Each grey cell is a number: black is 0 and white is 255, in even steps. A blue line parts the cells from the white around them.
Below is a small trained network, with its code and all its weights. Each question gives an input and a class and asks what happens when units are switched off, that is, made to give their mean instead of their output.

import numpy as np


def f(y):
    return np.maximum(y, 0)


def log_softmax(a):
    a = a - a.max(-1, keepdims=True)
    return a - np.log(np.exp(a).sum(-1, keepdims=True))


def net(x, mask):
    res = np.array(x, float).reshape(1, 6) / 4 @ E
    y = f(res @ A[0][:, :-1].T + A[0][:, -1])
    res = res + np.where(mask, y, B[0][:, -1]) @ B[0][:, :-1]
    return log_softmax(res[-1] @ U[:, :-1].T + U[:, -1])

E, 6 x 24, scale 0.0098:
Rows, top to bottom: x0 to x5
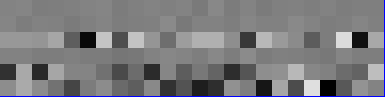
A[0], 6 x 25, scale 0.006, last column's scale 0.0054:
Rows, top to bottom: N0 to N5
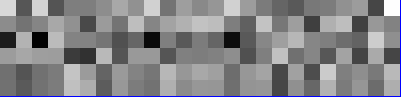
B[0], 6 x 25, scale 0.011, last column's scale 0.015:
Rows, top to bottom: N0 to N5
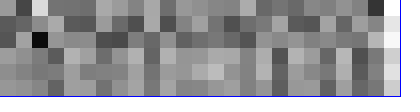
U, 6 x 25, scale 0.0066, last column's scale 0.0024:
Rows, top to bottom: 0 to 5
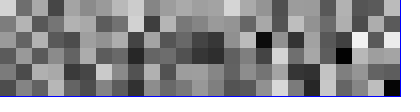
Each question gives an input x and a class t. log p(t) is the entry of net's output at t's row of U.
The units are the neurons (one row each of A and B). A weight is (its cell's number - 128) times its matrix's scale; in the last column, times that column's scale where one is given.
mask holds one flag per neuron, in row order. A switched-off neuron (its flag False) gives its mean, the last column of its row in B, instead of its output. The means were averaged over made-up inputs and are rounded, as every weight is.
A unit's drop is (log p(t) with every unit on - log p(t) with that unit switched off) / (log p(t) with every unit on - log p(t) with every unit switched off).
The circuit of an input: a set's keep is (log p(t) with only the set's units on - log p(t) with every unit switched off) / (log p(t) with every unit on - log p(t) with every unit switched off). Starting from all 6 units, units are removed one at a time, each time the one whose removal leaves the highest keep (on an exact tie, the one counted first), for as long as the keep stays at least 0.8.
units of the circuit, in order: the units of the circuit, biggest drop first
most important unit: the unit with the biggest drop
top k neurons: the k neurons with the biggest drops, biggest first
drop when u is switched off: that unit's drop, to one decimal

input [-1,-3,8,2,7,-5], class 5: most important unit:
N1
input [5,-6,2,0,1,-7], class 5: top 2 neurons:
(N1 N0)
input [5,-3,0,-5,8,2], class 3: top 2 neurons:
(N4 N3)
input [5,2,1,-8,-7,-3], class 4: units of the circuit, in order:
(N3 N1)
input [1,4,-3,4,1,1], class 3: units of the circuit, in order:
(N3 N4)
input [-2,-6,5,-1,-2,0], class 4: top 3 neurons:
(N1 N5 N4)
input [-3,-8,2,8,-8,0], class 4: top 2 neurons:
(N5 N4)
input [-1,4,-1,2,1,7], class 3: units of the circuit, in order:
(N0 N4)
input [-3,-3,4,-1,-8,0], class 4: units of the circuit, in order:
(N1 N5)
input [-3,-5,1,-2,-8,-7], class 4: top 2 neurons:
(N1 N3)
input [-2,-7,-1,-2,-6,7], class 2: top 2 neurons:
(N4 N5)
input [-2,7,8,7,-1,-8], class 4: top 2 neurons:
(N1 N2)
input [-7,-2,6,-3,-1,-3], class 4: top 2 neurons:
(N1 N2)
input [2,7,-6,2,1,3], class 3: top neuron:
(N0)
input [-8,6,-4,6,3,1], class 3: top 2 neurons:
(N3 N4)
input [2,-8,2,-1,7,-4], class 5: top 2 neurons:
(N1 N3)
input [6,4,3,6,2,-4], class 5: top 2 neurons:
(N1 N0)
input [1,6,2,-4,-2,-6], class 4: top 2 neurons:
(N1 N3)
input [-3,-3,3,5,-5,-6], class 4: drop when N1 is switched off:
1.4
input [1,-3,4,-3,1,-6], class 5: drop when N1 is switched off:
1.7
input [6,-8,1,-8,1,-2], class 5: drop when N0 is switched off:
0.4
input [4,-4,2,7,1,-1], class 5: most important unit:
N0
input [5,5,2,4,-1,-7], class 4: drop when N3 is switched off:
0.1
